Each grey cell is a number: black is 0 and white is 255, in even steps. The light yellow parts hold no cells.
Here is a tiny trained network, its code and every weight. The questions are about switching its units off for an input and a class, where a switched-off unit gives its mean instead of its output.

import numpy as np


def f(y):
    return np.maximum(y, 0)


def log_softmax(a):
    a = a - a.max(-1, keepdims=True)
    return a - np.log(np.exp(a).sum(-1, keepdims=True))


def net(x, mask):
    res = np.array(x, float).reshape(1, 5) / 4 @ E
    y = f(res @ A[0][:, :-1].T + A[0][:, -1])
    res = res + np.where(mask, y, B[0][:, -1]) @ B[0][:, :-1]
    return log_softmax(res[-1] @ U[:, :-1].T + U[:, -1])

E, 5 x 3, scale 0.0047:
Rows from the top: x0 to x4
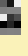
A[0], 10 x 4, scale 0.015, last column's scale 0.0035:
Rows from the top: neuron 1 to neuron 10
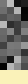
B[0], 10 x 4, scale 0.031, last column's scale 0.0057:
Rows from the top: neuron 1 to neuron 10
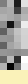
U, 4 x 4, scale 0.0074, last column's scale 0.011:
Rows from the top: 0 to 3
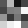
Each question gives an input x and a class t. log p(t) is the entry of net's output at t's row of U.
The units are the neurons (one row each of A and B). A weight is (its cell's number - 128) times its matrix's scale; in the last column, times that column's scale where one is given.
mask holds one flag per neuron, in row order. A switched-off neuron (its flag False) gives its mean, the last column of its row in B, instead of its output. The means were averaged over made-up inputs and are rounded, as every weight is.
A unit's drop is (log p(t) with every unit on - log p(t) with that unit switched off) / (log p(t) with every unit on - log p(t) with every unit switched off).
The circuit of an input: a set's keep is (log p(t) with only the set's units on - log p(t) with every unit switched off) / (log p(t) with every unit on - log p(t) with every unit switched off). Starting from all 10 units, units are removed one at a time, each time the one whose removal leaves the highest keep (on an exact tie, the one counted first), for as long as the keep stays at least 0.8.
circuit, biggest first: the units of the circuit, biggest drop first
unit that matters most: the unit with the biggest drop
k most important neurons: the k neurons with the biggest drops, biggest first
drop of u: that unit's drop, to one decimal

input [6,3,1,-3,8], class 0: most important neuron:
(neuron 9)
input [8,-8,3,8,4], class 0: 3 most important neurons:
(neuron 9; neuron 2; neuron 4)
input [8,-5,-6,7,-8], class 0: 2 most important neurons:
(neuron 9; neuron 2)
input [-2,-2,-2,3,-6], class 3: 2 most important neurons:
(neuron 9; neuron 4)
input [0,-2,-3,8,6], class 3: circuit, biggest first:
(neuron 3; neuron 6)
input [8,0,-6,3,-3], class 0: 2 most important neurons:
(neuron 9; neuron 2)
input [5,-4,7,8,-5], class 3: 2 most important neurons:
(neuron 6; neuron 3)
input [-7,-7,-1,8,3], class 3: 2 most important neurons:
(neuron 5; neuron 3)
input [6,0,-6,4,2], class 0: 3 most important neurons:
(neuron 9; neuron 4; neuron 2)
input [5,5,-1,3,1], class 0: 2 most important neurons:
(neuron 9; neuron 4)
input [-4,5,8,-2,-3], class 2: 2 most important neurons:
(neuron 4; neuron 9)
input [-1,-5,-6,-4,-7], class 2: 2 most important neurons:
(neuron 10; neuron 9)
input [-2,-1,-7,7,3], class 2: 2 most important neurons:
(neuron 10; neuron 1)
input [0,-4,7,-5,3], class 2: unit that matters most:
neuron 4
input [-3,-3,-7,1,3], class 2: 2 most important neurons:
(neuron 10; neuron 9)
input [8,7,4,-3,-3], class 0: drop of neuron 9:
0.2
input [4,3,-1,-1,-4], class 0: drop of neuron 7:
0.1
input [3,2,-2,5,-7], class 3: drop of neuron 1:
0.2
